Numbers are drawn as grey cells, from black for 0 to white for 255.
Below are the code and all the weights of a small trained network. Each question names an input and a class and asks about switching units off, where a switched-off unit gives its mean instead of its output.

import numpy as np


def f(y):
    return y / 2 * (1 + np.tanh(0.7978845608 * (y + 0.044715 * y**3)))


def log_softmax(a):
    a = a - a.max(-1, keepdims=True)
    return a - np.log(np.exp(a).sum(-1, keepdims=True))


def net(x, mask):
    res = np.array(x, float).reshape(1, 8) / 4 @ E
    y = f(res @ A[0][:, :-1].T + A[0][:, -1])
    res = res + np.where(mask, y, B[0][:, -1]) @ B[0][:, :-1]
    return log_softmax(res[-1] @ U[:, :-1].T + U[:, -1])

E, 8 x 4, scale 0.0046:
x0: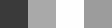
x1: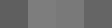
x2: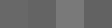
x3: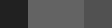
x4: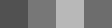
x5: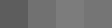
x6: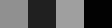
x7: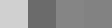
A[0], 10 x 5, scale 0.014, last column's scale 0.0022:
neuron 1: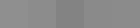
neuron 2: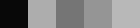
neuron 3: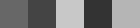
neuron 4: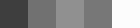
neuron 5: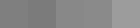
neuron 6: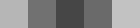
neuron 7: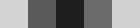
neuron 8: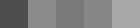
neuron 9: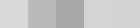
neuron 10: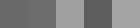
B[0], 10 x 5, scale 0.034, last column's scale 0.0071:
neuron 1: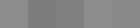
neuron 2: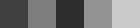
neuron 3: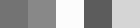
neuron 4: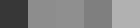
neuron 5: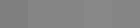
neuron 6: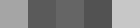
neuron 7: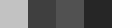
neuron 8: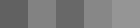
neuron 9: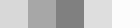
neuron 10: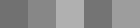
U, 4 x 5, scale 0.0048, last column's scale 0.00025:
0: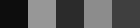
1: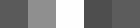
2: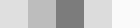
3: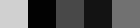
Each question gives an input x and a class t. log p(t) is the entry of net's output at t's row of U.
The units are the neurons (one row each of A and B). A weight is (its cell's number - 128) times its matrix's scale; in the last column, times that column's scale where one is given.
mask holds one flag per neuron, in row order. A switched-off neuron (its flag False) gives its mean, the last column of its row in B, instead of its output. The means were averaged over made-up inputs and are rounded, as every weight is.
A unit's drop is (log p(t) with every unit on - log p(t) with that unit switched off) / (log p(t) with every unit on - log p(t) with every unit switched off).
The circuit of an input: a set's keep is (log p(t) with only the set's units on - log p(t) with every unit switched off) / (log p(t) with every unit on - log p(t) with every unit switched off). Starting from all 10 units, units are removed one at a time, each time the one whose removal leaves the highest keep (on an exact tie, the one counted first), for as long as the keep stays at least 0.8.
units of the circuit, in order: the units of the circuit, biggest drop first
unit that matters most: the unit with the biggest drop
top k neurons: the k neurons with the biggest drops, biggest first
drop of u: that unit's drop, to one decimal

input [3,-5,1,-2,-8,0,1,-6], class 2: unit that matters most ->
neuron 7
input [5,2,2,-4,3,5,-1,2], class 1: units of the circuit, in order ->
(neuron 9; neuron 7)
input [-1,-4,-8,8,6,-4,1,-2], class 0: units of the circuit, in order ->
(neuron 2; neuron 7)
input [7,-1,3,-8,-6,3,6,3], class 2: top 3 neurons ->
(neuron 9; neuron 4; neuron 7)
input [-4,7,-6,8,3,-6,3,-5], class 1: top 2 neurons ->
(neuron 3; neuron 10)
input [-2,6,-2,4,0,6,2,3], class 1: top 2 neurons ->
(neuron 3; neuron 7)
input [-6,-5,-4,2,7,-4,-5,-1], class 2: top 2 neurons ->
(neuron 7; neuron 6)
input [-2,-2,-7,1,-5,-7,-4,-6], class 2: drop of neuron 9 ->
0.2
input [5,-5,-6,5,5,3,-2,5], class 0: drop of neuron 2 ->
0.2
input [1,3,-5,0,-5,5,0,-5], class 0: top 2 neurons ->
(neuron 7; neuron 9)
